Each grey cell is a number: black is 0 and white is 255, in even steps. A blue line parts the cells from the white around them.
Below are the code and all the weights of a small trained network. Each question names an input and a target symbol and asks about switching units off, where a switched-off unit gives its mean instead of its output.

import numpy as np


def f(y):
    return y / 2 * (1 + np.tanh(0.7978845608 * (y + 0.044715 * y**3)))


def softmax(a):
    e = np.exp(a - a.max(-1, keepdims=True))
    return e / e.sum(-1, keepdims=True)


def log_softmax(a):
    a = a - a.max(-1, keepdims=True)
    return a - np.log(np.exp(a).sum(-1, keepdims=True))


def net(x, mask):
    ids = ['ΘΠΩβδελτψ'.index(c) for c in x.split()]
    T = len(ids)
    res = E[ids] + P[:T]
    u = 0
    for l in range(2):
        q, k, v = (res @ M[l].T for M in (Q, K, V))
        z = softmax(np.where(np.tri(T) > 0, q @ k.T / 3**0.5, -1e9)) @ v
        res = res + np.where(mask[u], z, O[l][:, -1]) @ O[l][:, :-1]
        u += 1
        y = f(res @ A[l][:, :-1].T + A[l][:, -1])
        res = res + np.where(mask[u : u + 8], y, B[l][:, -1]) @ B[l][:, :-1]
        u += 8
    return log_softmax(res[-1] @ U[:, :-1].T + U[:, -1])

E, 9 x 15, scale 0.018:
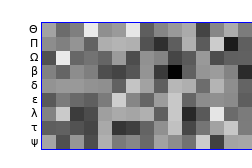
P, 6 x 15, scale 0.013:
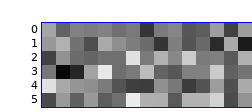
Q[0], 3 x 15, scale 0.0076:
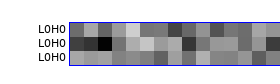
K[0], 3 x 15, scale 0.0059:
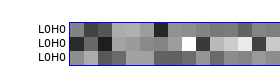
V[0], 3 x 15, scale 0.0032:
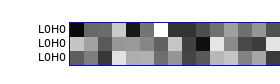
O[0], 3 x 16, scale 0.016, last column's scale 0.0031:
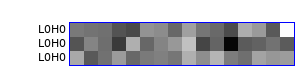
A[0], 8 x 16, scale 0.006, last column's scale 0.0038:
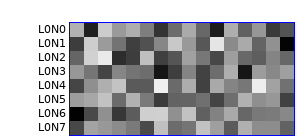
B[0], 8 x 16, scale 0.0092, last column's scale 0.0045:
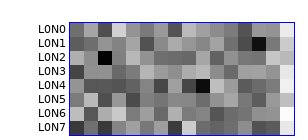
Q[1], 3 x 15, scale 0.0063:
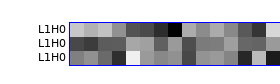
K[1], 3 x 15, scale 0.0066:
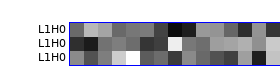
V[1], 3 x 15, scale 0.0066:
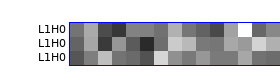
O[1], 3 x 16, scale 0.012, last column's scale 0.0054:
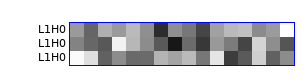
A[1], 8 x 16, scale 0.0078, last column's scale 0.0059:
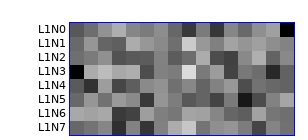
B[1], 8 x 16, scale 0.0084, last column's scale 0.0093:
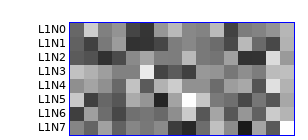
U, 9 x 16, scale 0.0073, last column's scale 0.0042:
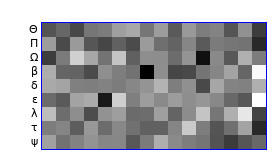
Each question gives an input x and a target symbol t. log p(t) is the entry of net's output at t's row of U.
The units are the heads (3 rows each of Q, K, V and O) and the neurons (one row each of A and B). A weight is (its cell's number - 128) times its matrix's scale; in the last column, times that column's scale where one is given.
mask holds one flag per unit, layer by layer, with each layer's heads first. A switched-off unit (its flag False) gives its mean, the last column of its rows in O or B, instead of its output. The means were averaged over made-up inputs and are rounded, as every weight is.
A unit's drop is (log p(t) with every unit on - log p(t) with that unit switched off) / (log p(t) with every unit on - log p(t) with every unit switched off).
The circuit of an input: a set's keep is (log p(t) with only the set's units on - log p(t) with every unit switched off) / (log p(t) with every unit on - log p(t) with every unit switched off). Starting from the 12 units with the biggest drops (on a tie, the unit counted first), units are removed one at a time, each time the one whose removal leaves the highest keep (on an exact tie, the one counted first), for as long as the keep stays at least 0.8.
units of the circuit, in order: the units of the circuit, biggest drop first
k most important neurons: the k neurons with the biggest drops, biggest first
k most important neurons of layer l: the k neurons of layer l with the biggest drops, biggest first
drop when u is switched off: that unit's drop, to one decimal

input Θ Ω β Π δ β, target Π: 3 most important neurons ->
(L0N4, L0N1, L0N0)
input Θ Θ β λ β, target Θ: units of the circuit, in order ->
(L1H0, L1N2)
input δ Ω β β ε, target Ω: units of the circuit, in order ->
(L1H0, L0N2, L1N0)
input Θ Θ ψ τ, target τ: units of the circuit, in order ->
(L0H0, L1H0, L1N0)
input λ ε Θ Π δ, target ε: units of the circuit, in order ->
(L0H0, L1H0)
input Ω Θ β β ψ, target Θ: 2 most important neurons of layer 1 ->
(L1N2, L1N6)
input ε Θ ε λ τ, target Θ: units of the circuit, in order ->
(L1H0, L1N2)
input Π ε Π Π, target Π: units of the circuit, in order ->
(L1H0, L1N7)
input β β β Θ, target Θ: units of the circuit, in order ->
(L1H0, L0H0, L0N4)
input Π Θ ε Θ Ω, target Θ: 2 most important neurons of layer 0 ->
(L0N2, L0N3)
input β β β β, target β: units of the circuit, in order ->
(L1H0, L0H0)
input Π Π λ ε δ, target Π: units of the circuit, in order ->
(L1H0, L1N7)
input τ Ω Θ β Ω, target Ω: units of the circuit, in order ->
(L1H0, L1N0, L0N2)
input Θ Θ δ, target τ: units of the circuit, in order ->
(L1N7, L0N1, L1N3, L1H0)
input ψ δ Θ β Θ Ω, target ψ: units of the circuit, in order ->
(L0N1, L1N5)
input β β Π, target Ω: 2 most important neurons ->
(L0N6, L1N3)
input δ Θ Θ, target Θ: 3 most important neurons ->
(L1N4, L0N7, L0N4)
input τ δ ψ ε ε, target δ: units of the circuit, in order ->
(L1H0, L0N4, L1N7)
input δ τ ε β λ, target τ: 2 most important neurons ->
(L1N0, L0N5)
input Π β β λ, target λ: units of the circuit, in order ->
(L1H0)
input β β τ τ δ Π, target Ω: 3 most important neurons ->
(L0N1, L1N3, L0N6)
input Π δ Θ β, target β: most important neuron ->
(L1N0)
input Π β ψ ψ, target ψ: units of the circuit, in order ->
(L1N5, L1H0, L0H0)
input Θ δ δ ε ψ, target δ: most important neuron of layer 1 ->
(L1N1)
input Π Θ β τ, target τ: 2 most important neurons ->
(L1N0, L0N7)
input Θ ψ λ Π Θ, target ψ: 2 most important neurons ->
(L1N5, L0N0)
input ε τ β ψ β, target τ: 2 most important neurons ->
(L1N0, L0N0)
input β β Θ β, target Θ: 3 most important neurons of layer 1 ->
(L1N2, L1N7, L1N4)
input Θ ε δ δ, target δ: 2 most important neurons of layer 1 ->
(L1N7, L1N2)
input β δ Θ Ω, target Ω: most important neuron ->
(L0N3)
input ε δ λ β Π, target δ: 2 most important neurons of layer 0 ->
(L0N4, L0N2)
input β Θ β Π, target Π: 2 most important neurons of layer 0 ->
(L0N0, L0N5)
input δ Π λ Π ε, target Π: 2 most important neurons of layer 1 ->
(L1N7, L1N1)
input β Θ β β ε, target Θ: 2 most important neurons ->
(L1N2, L1N6)
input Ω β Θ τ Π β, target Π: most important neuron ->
(L0N4)
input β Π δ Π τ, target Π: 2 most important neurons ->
(L1N7, L1N1)
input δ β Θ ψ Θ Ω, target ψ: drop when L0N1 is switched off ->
0.5
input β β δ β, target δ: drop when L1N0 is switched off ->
-0.1
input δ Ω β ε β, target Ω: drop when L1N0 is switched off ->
0.4
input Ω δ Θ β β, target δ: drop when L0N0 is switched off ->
0.1
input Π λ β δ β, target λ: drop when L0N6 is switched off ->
0.0
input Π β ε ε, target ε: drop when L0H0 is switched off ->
0.2
